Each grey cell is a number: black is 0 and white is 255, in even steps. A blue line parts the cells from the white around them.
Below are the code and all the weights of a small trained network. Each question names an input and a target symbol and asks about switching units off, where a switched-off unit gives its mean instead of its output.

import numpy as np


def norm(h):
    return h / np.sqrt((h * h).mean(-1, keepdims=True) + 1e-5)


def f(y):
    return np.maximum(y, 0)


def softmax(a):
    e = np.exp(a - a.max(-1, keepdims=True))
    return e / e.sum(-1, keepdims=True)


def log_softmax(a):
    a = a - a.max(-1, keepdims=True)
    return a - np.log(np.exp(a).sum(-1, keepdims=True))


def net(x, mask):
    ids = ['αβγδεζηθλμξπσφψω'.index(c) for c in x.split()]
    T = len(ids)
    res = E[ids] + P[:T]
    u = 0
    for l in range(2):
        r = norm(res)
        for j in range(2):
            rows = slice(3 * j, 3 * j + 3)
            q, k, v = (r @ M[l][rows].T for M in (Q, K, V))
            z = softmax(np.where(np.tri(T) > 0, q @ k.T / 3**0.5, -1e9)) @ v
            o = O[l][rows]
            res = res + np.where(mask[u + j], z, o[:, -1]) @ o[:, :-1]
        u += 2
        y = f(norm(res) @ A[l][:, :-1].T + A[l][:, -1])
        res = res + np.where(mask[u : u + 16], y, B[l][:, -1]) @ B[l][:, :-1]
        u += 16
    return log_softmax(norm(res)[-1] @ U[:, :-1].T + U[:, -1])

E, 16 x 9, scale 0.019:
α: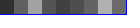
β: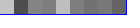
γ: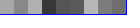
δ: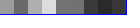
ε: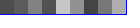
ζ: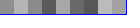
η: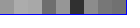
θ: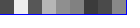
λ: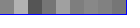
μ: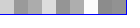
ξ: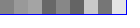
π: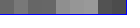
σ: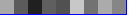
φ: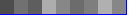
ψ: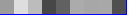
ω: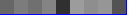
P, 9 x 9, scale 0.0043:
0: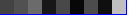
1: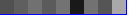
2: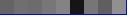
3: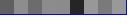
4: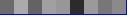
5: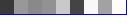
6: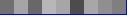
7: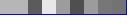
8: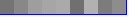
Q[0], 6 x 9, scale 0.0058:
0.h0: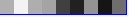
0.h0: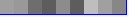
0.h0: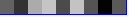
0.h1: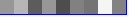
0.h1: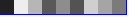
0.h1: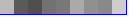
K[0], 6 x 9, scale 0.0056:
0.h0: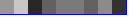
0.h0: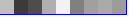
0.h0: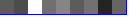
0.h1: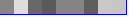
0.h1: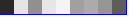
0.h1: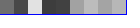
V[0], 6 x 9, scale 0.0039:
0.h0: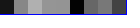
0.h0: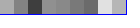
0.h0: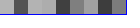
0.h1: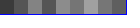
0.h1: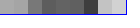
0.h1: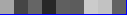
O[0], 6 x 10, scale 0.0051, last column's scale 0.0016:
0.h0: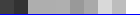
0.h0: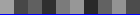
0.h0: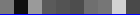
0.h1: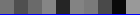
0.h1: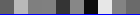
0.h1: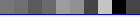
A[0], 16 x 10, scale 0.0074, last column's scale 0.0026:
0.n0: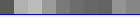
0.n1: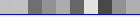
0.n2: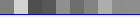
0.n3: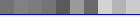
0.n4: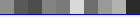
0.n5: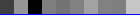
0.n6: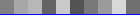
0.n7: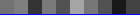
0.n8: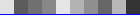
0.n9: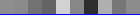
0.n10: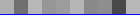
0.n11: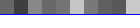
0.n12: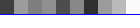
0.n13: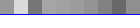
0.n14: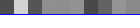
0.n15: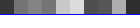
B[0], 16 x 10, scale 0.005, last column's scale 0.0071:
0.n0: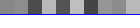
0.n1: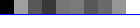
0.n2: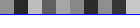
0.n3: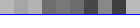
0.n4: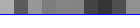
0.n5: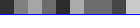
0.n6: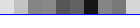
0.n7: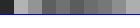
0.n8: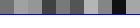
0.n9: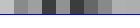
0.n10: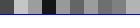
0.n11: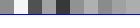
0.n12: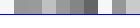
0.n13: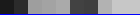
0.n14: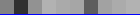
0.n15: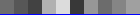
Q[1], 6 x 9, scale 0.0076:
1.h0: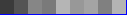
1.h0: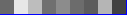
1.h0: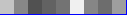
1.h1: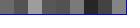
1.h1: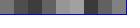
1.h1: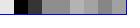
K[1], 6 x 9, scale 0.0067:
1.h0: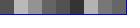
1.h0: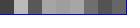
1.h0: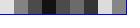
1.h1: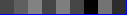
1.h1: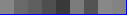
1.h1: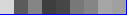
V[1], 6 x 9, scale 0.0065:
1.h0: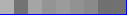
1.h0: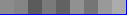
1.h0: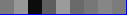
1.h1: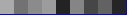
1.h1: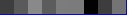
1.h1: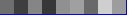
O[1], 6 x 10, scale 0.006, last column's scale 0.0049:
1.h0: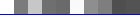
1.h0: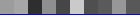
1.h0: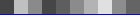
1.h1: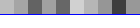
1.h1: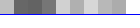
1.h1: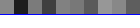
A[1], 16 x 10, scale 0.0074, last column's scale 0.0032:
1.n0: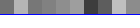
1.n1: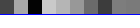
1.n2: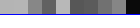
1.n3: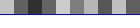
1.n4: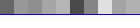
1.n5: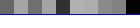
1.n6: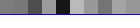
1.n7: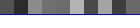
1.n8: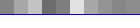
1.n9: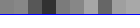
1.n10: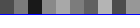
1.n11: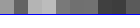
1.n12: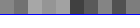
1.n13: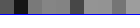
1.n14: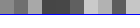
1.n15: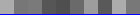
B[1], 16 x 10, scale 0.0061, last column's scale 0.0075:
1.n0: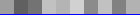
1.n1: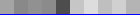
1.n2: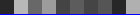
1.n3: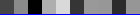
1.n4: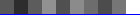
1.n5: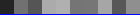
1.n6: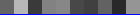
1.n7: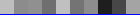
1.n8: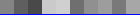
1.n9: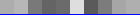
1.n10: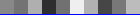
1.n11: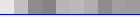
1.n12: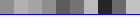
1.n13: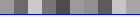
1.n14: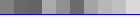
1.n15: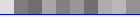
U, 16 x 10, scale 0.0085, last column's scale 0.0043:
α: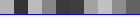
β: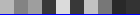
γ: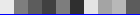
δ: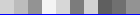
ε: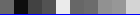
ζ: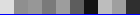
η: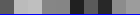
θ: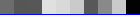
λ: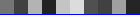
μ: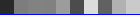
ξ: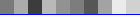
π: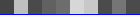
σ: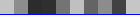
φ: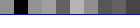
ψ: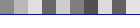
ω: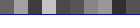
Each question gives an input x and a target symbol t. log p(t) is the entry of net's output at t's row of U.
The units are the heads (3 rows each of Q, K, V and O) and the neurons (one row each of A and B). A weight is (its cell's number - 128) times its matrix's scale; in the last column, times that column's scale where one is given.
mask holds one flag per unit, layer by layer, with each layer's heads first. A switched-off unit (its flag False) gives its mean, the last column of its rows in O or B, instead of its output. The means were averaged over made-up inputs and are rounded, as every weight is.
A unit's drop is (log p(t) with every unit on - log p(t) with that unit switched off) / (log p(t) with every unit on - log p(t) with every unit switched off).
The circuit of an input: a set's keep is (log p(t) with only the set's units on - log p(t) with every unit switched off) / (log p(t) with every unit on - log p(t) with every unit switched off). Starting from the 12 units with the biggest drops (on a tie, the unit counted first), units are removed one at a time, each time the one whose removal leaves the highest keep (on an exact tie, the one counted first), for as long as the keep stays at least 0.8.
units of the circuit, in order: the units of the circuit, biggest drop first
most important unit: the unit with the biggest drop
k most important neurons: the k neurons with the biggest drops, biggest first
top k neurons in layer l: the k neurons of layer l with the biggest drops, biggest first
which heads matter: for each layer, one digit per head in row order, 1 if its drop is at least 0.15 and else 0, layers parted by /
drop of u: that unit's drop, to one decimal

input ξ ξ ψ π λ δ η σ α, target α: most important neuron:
(1.n4)
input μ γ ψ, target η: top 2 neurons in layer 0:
(0.n1; 0.n5)
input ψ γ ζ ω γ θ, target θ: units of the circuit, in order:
(0.n14; 1.n0)
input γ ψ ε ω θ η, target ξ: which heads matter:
01 / 10
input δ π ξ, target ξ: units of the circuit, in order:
(0.n6; 0.n1; 1.n0)
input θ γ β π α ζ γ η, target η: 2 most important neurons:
(0.n6; 1.n14)
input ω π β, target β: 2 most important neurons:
(0.n8; 0.n13)
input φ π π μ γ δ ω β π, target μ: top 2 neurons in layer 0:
(0.n6; 0.n0)
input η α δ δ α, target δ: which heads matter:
00 / 11
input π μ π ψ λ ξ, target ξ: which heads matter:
00 / 00
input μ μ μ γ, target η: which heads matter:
00 / 01
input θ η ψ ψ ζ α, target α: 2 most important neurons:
(1.n4; 0.n1)
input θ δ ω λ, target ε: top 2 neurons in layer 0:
(0.n14; 0.n13)
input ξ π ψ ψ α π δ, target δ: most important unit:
1.n11
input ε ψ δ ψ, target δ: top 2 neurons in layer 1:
(1.n8; 1.n14)
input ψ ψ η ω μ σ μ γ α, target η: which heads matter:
00 / 01
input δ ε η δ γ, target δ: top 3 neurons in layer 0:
(0.n6; 0.n13; 0.n9)
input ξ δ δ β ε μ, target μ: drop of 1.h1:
0.1
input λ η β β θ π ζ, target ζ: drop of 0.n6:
0.2
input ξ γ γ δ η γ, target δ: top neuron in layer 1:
(1.n8)
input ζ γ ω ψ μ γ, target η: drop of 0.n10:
-0.1
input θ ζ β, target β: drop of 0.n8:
0.3
